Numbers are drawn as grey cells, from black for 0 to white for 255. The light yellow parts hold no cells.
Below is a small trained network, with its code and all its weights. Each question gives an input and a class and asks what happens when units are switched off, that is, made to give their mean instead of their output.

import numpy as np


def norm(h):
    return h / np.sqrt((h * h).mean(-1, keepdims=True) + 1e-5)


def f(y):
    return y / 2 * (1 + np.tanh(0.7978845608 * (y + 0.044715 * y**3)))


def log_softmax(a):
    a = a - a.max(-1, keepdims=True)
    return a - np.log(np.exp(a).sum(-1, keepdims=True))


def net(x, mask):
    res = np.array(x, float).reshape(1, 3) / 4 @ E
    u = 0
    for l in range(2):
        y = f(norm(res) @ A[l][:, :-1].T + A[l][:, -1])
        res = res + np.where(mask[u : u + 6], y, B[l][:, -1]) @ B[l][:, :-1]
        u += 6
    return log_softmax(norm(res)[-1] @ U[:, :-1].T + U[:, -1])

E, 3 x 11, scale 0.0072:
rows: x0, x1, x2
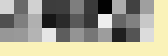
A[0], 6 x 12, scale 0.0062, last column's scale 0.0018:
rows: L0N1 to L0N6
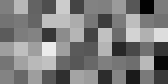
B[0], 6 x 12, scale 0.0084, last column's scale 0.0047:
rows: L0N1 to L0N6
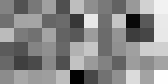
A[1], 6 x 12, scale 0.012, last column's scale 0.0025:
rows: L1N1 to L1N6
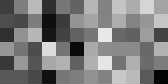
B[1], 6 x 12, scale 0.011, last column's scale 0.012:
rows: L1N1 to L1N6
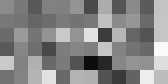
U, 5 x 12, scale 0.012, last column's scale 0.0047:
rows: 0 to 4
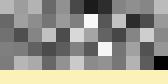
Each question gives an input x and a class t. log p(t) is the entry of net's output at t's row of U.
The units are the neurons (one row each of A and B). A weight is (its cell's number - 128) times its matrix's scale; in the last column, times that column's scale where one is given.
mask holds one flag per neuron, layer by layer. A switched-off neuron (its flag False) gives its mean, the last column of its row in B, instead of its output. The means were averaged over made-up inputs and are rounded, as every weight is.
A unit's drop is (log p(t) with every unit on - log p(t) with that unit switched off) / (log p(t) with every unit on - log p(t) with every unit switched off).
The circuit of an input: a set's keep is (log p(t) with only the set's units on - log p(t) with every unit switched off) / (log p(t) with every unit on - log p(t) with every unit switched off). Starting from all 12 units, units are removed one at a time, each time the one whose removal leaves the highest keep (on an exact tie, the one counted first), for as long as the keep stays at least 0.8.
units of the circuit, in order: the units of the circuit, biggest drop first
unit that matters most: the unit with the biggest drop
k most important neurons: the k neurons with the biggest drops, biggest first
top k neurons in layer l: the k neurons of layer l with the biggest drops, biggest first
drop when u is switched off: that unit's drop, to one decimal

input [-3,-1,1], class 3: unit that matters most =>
L0N4
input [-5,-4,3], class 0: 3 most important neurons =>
[L1N5 L0N3 L1N3]
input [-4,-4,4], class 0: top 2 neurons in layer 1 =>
[L1N5 L1N3]
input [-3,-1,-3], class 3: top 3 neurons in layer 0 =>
[L0N1 L0N2 L0N6]
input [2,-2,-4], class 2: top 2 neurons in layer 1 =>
[L1N6 L1N4]
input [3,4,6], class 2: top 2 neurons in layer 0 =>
[L0N2 L0N5]
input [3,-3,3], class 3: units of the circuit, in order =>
[L1N5 L1N3 L1N6]
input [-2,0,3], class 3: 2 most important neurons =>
[L0N4 L1N6]
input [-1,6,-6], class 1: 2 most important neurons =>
[L1N3 L0N3]
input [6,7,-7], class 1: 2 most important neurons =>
[L1N3 L1N5]
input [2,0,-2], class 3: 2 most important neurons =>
[L1N5 L1N1]
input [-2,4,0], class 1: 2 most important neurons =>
[L0N6 L1N3]
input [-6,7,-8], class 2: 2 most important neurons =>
[L1N6 L0N2]
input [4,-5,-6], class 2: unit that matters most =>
L0N3
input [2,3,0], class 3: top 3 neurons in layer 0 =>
[L0N3 L0N6 L0N2]
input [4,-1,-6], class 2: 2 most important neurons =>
[L1N6 L1N5]
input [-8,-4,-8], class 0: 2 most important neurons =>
[L1N5 L0N4]
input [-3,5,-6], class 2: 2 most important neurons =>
[L1N6 L0N2]
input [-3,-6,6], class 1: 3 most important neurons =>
[L0N2 L1N6 L0N1]
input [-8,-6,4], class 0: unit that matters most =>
L1N5
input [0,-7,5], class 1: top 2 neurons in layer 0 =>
[L0N2 L0N1]
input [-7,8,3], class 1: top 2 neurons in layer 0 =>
[L0N6 L0N3]
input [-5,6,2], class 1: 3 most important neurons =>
[L1N3 L0N6 L0N3]
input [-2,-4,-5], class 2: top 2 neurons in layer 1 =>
[L1N6 L1N3]
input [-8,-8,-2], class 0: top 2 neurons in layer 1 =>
[L1N5 L1N3]
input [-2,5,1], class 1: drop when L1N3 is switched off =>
0.4
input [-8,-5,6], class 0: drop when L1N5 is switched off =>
1.6
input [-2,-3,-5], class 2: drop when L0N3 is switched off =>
0.1
